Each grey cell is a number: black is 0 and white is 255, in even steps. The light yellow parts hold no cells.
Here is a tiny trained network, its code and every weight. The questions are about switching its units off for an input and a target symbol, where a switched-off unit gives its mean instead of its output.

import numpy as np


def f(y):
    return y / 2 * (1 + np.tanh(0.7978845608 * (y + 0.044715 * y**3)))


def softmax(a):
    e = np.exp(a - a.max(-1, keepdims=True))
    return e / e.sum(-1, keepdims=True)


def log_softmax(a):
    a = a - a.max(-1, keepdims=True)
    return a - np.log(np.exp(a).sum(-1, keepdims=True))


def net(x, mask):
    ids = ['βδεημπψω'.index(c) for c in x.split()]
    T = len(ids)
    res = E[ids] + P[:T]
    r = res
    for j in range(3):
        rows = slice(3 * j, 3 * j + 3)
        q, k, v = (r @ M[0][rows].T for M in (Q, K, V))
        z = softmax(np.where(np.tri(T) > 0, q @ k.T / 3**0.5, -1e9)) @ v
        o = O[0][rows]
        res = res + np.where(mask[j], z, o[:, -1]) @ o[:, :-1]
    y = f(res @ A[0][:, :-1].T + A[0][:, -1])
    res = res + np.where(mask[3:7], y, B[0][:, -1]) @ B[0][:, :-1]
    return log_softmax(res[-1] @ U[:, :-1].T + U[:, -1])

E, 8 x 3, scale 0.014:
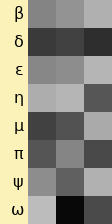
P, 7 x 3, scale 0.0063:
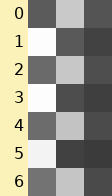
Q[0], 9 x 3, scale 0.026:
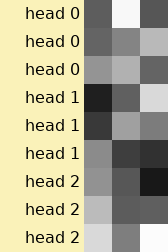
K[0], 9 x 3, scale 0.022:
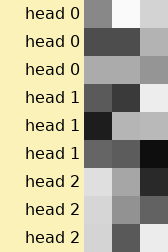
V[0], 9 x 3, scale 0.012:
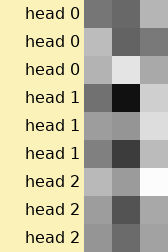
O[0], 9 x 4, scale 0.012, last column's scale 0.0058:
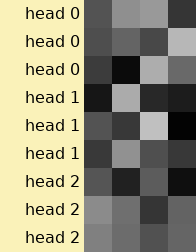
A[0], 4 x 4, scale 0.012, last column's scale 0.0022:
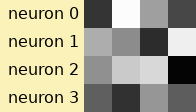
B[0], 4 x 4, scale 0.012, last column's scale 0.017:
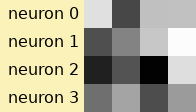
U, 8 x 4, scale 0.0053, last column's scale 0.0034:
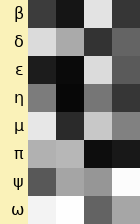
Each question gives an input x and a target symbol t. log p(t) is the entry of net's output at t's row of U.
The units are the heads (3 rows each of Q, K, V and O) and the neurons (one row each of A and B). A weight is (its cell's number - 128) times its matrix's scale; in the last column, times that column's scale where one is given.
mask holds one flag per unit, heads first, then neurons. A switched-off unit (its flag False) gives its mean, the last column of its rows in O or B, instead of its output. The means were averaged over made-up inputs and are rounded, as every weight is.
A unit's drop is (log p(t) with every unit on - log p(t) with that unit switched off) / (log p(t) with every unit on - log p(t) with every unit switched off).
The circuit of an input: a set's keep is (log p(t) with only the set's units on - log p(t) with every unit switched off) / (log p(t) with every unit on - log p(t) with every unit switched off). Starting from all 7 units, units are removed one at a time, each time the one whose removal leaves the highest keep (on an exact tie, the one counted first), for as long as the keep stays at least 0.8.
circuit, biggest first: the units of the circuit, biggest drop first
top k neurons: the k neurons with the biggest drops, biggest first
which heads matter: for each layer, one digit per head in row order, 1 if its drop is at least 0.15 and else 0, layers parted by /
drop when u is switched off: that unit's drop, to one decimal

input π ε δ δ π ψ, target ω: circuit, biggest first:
head 0
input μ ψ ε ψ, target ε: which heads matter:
011
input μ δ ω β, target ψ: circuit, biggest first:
neuron 1; head 2; head 1; head 0
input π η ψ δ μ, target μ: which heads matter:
010
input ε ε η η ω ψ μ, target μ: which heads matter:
110
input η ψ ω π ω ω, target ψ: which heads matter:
010
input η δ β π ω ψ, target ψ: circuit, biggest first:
neuron 1; head 2; head 1; head 0
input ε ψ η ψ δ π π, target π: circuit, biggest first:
neuron 2; head 2
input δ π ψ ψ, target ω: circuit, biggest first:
head 0; head 2; neuron 2
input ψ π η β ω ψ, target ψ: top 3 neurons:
neuron 1; neuron 0; neuron 2
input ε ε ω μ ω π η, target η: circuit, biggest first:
neuron 2; head 1; head 2
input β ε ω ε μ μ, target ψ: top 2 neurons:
neuron 1; neuron 2
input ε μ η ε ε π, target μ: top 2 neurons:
neuron 2; neuron 1
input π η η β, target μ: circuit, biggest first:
head 1
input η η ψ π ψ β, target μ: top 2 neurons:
neuron 2; neuron 3
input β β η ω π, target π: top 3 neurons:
neuron 2; neuron 1; neuron 0
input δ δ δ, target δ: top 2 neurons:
neuron 2; neuron 0
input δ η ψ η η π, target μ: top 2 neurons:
neuron 2; neuron 3
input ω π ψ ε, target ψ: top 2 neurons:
neuron 1; neuron 0
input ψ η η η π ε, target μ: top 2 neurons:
neuron 2; neuron 1
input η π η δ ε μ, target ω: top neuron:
neuron 0
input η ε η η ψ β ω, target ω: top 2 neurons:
neuron 2; neuron 0
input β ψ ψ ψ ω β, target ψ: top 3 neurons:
neuron 1; neuron 0; neuron 2
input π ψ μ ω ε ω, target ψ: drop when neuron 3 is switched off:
0.0
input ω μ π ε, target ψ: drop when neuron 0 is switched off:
0.3
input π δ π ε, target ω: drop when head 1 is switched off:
0.1
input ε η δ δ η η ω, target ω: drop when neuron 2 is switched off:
0.3
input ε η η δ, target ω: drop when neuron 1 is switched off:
-0.1
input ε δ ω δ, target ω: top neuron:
neuron 0
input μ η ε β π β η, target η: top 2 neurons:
neuron 2; neuron 1
